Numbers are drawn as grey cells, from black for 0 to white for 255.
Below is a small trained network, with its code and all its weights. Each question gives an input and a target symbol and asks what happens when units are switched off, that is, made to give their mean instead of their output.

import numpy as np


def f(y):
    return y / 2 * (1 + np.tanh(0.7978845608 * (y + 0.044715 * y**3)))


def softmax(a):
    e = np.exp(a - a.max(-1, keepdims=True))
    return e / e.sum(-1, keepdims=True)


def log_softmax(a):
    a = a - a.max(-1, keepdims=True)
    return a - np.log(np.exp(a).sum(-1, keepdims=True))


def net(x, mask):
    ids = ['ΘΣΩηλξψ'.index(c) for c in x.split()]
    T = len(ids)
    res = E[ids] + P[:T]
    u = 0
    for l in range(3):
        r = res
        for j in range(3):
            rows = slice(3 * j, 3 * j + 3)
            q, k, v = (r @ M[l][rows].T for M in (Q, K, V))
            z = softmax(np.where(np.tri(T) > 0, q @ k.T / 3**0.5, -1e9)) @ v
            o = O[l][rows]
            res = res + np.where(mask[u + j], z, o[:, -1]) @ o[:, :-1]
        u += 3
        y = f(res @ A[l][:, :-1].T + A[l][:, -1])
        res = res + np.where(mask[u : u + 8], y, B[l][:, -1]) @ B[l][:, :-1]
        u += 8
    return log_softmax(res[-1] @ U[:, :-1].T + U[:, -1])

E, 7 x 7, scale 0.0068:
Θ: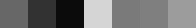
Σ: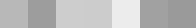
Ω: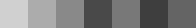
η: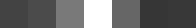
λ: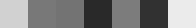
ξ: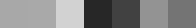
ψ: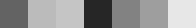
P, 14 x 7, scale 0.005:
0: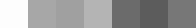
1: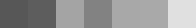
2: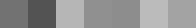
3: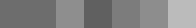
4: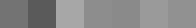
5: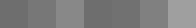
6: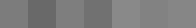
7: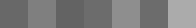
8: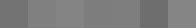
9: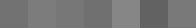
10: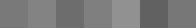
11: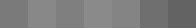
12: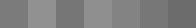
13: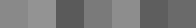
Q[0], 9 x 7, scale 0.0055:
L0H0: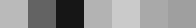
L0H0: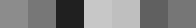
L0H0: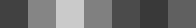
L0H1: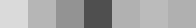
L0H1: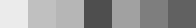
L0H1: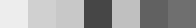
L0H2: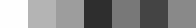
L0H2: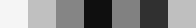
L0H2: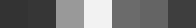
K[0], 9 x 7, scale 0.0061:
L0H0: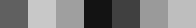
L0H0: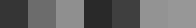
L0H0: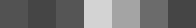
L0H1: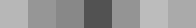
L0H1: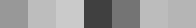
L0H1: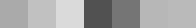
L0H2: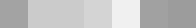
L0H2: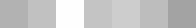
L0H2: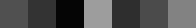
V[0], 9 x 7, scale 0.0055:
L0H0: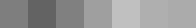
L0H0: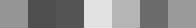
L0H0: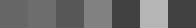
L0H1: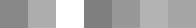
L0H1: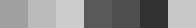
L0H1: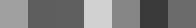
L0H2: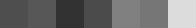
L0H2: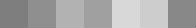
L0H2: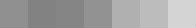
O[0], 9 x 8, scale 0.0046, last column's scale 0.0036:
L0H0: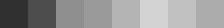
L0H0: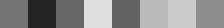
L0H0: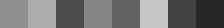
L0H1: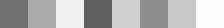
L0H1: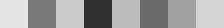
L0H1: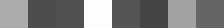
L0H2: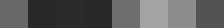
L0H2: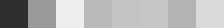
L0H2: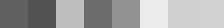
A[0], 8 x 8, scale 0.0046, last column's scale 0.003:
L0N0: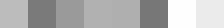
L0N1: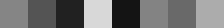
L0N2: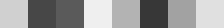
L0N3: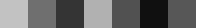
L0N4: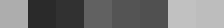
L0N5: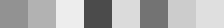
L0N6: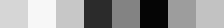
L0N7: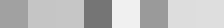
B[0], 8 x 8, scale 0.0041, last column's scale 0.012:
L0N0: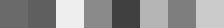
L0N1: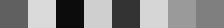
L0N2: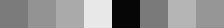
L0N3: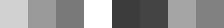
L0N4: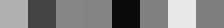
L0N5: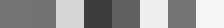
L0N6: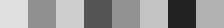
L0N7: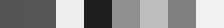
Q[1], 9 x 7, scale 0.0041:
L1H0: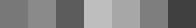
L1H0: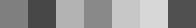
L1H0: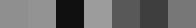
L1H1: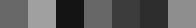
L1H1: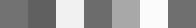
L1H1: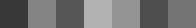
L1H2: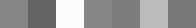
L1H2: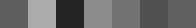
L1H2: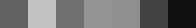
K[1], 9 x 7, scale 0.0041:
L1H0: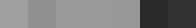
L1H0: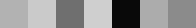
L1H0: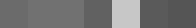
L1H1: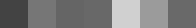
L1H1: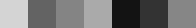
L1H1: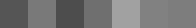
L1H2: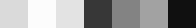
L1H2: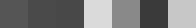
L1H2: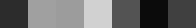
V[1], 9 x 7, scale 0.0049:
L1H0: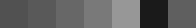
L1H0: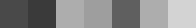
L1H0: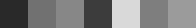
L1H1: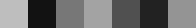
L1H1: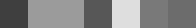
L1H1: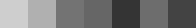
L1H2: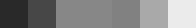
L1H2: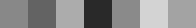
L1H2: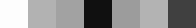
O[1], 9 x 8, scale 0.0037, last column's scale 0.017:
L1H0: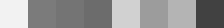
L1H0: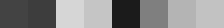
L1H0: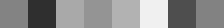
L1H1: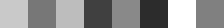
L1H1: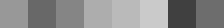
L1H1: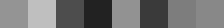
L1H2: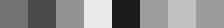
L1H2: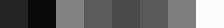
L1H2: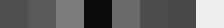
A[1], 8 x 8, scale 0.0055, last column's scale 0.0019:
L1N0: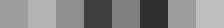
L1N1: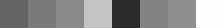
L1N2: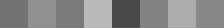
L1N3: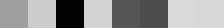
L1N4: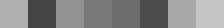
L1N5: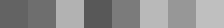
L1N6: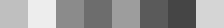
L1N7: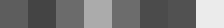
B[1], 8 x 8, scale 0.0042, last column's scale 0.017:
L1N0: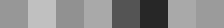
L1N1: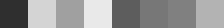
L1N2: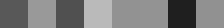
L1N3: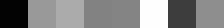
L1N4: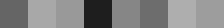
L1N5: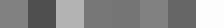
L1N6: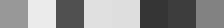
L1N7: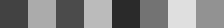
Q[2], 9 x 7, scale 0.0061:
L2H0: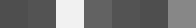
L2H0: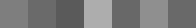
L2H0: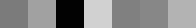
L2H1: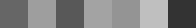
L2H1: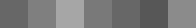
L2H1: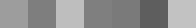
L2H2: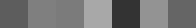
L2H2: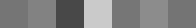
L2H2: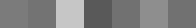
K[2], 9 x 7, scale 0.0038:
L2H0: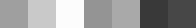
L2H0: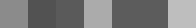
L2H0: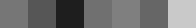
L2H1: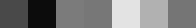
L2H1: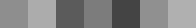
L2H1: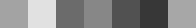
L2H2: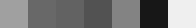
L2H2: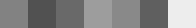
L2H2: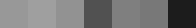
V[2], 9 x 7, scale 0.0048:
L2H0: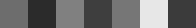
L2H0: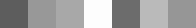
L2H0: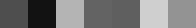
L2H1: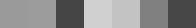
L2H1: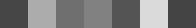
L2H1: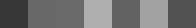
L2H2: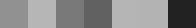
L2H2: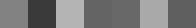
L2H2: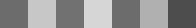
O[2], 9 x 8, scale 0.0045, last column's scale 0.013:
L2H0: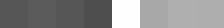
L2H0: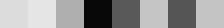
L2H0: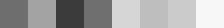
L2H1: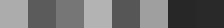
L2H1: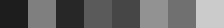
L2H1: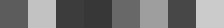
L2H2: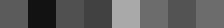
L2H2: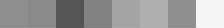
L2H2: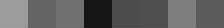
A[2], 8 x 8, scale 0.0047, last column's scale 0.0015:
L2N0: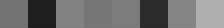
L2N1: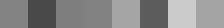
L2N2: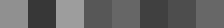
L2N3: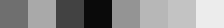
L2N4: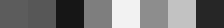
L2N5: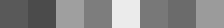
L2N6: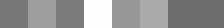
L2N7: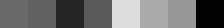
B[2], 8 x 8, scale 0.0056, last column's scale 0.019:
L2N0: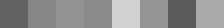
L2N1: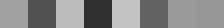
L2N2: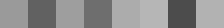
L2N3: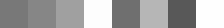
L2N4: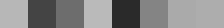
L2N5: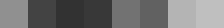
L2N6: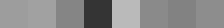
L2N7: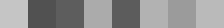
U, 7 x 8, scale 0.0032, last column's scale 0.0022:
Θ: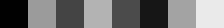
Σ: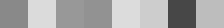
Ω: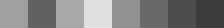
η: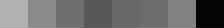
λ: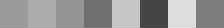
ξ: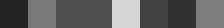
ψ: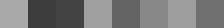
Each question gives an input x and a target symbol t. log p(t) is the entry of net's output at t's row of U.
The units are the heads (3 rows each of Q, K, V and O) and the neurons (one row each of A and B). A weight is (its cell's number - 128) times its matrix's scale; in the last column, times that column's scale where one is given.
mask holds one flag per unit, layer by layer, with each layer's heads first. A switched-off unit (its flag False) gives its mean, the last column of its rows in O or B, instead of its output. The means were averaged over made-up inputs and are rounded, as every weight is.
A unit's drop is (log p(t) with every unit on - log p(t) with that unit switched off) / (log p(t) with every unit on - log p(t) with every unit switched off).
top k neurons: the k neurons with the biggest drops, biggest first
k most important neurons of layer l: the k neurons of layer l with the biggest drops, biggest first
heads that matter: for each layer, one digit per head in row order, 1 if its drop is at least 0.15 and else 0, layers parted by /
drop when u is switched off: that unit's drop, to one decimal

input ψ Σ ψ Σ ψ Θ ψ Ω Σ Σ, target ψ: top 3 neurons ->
L2N4; L2N7; L0N6
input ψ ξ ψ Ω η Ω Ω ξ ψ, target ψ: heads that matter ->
010 / 000 / 100
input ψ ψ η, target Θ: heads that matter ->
010 / 000 / 000
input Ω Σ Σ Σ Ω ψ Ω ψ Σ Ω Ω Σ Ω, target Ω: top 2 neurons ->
L1N6; L0N3
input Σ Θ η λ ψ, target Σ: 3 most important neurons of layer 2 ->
L2N3; L2N5; L2N4
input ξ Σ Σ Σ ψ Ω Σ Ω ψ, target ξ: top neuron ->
L0N6
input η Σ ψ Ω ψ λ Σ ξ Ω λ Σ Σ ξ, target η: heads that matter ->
011 / 111 / 100
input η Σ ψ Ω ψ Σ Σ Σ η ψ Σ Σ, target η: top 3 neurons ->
L1N3; L0N3; L0N7
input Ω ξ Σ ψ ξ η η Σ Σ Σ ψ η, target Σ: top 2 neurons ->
L0N7; L0N5
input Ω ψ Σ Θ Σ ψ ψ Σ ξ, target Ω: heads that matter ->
001 / 101 / 110
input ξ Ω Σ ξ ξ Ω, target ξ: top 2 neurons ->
L0N6; L1N6
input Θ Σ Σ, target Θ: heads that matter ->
010 / 110 / 010
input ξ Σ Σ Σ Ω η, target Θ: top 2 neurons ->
L1N7; L2N2
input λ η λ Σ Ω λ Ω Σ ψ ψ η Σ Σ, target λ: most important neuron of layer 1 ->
L1N0
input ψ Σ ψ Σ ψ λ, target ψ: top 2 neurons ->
L2N4; L2N7
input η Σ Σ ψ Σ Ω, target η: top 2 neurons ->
L1N3; L0N3
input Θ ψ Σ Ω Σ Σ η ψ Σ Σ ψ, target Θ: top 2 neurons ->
L1N3; L0N1
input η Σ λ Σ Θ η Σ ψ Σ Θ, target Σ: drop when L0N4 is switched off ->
-0.1
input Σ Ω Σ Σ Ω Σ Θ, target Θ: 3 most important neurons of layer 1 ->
L1N7; L1N1; L1N5
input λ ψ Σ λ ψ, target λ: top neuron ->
L0N4
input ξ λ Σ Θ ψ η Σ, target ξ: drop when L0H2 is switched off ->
0.4
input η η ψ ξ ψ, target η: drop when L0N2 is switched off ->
0.1
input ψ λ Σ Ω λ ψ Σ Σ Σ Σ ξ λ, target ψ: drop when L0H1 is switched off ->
0.3
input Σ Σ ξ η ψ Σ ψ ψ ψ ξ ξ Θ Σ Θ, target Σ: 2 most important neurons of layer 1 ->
L1N3; L1N2
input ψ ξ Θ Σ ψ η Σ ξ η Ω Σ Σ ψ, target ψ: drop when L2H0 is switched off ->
1.0
